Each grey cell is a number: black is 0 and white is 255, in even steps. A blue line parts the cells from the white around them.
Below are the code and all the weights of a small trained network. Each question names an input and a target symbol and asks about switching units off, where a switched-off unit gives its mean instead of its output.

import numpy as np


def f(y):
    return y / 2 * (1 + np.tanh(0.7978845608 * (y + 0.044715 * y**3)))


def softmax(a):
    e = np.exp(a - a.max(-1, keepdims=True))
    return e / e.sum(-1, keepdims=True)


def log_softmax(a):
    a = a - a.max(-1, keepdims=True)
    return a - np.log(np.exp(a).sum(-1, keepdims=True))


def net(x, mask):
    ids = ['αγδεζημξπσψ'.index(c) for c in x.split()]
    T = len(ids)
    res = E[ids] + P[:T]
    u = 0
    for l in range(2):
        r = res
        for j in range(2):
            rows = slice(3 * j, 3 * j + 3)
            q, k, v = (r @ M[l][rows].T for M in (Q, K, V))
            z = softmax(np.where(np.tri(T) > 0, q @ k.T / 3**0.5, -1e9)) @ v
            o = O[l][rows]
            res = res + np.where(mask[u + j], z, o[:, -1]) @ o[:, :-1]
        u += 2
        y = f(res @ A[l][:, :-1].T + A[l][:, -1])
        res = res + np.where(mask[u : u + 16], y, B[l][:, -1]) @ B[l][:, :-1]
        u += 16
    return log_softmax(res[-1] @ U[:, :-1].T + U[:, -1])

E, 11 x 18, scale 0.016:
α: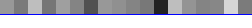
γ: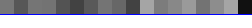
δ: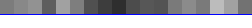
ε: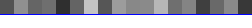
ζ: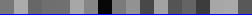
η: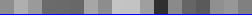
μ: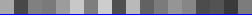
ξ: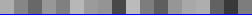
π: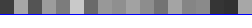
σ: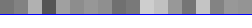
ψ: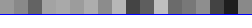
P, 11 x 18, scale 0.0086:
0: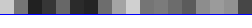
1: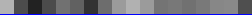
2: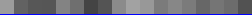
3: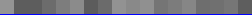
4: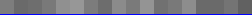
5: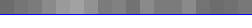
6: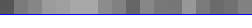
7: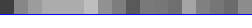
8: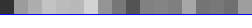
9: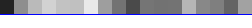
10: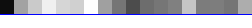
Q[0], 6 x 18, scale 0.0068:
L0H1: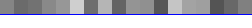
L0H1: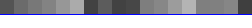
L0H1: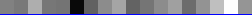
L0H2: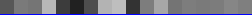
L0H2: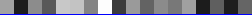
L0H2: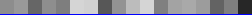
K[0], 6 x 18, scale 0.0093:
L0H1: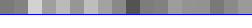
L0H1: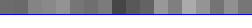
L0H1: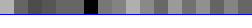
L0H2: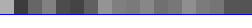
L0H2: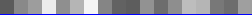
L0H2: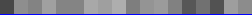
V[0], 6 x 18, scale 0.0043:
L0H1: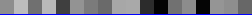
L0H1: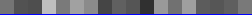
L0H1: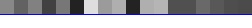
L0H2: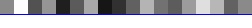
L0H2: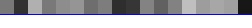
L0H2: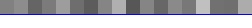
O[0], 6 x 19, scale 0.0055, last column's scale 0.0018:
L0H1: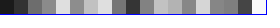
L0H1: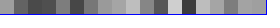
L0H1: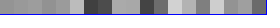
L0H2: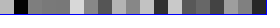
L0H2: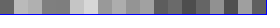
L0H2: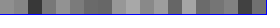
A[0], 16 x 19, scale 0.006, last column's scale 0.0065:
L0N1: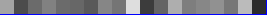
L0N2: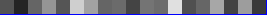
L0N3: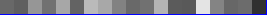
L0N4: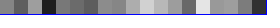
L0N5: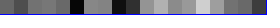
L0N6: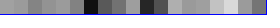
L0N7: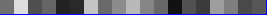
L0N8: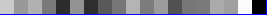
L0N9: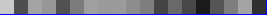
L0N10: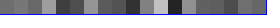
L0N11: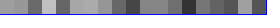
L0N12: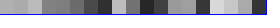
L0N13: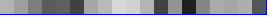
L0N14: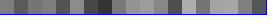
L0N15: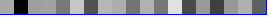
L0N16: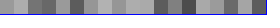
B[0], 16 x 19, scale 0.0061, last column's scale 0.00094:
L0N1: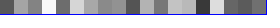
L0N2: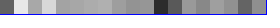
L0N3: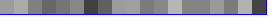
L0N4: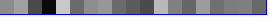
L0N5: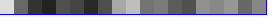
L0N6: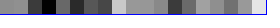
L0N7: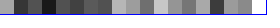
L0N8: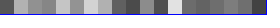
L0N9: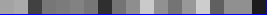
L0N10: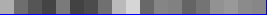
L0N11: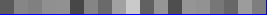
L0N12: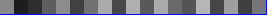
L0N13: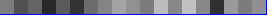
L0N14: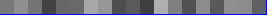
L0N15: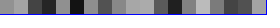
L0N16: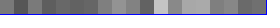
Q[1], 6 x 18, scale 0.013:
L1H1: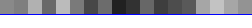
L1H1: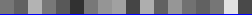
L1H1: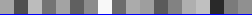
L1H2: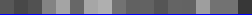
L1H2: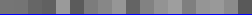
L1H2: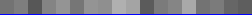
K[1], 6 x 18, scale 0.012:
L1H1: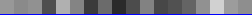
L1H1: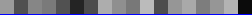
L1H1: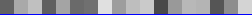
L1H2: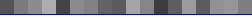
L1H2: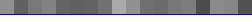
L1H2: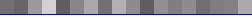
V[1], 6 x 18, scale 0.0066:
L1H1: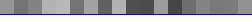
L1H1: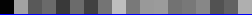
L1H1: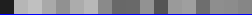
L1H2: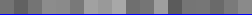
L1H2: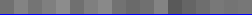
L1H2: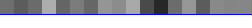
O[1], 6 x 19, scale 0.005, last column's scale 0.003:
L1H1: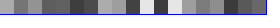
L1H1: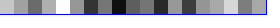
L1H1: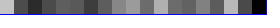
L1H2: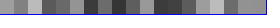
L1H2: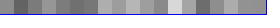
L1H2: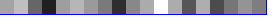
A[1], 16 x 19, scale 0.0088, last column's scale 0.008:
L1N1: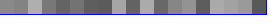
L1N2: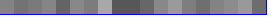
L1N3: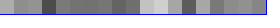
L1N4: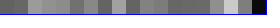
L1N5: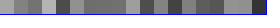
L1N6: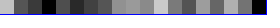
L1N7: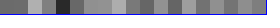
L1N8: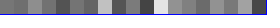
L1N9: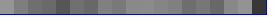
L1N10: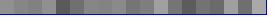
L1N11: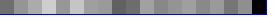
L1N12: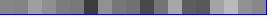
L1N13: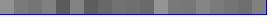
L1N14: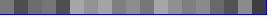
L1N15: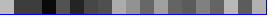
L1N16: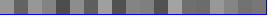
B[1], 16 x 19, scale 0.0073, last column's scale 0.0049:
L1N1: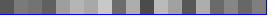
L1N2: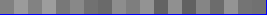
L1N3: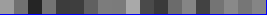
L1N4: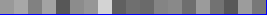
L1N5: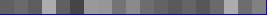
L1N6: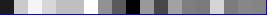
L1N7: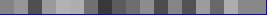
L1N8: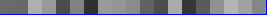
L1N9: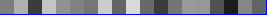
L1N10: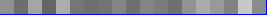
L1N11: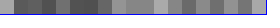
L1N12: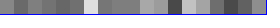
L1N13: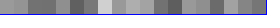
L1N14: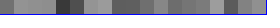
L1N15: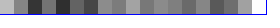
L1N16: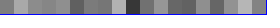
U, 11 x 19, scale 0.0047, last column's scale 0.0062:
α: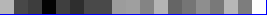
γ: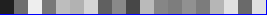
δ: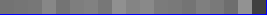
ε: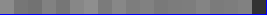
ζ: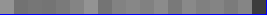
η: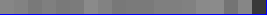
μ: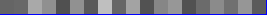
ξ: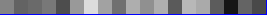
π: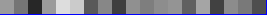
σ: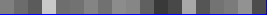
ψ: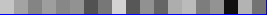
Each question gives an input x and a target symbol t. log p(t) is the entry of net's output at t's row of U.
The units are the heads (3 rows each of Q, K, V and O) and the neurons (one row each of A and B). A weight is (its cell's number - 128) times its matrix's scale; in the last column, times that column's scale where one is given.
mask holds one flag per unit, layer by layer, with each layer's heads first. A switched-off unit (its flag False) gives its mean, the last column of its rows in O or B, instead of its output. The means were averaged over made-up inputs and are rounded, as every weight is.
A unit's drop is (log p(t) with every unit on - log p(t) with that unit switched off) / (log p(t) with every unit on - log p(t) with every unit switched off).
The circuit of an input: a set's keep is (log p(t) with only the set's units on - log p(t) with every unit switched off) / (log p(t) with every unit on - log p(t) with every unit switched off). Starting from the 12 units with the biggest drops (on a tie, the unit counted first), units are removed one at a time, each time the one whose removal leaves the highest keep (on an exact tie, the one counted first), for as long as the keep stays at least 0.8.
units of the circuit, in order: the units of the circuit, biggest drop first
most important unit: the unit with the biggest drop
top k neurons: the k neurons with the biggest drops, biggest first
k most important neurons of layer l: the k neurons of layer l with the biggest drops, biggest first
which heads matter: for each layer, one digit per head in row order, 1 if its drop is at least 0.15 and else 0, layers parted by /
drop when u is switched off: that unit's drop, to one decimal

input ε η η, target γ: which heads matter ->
00 / 10
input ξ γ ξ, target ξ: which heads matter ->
00 / 10
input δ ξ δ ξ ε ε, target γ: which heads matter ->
10 / 10
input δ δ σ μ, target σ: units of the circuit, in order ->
[L0H1 L1H2 L1N5]
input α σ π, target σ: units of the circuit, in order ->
[L0H1 L1H2 L1N5]
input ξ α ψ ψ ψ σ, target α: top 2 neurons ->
[L1N3 L0N4]
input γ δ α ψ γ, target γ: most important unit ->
L1H1
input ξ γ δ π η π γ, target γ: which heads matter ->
00 / 00
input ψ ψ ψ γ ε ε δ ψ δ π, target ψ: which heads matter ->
11 / 10
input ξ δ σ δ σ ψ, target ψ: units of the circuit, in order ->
[L1H1 L0H1]
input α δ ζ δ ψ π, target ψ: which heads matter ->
10 / 10
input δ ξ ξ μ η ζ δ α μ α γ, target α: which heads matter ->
11 / 00
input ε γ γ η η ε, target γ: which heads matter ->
00 / 00
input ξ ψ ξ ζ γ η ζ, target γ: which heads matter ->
00 / 00
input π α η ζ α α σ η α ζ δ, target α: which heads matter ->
00 / 10
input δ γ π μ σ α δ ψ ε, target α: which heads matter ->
00 / 00
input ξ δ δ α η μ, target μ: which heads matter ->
01 / 00
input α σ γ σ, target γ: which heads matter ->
10 / 01
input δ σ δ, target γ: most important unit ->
L1H1
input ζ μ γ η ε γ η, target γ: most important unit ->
L1N15
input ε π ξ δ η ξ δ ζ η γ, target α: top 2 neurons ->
[L1N15 L0N5]
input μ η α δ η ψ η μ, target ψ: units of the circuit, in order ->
[L0H1 L1H1 L0N1]
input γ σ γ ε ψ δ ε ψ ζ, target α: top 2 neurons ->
[L1N15 L0N12]
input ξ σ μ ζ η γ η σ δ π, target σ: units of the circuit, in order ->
[L0H1 L1H2 L1N5 L1H1]
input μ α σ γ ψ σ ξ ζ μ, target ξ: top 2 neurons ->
[L0N15 L1N14]
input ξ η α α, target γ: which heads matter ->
11 / 00
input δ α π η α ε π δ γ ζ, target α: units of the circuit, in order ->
[L1H1]
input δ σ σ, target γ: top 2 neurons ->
[L1N15 L0N4]
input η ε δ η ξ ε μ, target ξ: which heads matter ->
00 / 10
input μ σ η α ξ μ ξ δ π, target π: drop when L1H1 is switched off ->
0.9
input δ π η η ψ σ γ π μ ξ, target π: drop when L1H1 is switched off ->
0.9
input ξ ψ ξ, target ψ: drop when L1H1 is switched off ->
0.2
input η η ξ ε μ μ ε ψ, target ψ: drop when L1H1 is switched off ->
0.3
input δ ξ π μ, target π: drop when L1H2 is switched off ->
0.1
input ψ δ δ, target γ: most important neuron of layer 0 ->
[L0N6]
